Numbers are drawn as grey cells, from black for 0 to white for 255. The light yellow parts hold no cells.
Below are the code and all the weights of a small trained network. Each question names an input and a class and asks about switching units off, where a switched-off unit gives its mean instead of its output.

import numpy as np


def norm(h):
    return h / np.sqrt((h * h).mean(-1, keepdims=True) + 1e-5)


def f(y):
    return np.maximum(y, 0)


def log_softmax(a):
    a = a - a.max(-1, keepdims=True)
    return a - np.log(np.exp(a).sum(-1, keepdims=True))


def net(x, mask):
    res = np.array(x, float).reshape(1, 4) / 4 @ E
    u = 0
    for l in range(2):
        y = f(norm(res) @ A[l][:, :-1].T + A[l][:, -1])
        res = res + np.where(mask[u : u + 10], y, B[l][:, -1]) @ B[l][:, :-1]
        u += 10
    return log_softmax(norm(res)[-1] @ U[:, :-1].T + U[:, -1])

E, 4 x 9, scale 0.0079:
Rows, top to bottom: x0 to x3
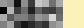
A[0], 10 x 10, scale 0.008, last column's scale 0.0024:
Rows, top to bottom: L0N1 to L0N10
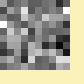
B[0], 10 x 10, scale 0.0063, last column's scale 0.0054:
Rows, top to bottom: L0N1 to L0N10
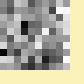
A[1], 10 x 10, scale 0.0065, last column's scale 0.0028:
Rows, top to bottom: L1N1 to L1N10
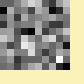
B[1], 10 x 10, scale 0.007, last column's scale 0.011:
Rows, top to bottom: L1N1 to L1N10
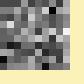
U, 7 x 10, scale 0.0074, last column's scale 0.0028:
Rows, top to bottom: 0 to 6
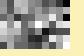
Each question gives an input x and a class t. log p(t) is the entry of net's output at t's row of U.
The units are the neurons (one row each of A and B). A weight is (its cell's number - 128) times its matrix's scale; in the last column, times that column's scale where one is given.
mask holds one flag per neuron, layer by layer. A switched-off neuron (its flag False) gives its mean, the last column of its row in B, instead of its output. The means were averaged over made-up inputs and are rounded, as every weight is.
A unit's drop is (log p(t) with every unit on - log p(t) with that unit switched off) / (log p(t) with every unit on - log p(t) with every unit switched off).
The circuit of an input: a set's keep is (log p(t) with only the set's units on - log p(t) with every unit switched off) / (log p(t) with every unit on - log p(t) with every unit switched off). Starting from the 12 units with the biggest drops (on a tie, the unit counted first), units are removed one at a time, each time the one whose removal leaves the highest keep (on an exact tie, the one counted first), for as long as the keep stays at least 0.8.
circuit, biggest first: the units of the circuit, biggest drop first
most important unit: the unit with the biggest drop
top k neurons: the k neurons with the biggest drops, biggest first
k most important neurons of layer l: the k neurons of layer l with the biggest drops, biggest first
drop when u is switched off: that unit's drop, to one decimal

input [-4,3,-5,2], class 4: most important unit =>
L0N7
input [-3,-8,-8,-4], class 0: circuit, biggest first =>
L1N1, L1N7, L0N5
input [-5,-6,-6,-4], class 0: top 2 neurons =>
L1N1, L1N7
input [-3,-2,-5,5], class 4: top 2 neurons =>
L0N9, L1N8
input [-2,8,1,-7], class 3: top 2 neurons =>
L0N7, L0N5
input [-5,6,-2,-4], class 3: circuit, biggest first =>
L0N7, L0N2
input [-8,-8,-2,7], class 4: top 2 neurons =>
L0N9, L1N8
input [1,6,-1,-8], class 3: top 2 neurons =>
L0N5, L1N5
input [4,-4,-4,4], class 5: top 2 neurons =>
L1N5, L0N4
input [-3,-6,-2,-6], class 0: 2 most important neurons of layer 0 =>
L0N5, L0N8
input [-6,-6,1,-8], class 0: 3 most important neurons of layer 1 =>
L1N7, L1N1, L1N2
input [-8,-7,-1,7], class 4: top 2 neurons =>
L0N9, L1N8
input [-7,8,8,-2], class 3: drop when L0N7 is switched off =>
0.1
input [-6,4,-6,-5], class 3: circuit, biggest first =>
L0N7
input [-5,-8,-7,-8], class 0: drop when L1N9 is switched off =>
-0.1
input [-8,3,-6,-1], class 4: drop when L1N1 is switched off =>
0.1
